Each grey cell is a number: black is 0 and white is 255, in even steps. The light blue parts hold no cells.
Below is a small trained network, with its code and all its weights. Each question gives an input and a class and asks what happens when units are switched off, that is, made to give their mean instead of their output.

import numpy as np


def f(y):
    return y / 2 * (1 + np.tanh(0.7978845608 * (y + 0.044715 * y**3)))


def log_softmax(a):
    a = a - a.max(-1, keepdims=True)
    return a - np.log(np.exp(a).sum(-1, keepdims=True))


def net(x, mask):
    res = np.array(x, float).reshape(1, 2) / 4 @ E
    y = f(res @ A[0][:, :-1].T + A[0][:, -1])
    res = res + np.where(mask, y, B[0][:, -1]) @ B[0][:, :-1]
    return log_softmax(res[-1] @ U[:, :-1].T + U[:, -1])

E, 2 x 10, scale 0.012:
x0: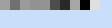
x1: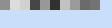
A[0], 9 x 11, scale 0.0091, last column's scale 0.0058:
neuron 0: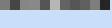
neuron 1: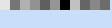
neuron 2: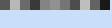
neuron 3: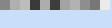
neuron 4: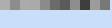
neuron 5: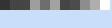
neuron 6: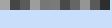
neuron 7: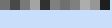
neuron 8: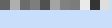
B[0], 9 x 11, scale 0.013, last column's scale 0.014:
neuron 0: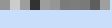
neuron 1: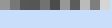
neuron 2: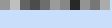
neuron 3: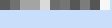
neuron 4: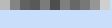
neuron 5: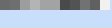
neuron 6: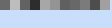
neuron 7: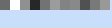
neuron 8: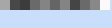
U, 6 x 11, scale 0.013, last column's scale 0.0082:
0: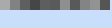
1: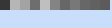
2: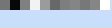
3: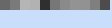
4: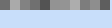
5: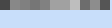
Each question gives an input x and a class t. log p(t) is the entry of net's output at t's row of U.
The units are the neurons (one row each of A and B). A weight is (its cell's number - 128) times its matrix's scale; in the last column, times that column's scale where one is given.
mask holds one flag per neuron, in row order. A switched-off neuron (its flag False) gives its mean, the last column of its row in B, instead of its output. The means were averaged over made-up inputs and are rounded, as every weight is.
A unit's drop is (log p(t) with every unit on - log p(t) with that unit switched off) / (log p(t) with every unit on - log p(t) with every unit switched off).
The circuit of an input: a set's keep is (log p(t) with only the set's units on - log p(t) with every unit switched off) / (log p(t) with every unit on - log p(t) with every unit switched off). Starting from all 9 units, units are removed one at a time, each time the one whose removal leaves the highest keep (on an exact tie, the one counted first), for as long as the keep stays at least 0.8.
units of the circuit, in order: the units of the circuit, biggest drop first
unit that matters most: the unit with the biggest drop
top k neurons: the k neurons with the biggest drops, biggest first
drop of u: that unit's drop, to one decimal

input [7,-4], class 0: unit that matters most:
neuron 1
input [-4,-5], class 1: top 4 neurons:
neuron 5; neuron 1; neuron 4; neuron 7
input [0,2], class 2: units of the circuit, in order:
neuron 7; neuron 2
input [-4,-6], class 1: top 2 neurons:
neuron 5; neuron 1
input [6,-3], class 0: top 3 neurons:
neuron 1; neuron 3; neuron 4
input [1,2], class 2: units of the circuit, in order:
neuron 7; neuron 2
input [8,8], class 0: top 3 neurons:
neuron 4; neuron 1; neuron 5
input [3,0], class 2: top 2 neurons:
neuron 2; neuron 7
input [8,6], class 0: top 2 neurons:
neuron 4; neuron 1
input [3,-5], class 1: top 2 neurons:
neuron 5; neuron 8
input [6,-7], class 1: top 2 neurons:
neuron 5; neuron 8
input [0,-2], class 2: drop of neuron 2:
0.1
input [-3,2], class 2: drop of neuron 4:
0.3
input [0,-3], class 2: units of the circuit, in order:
neuron 2
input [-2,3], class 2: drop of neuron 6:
0.2
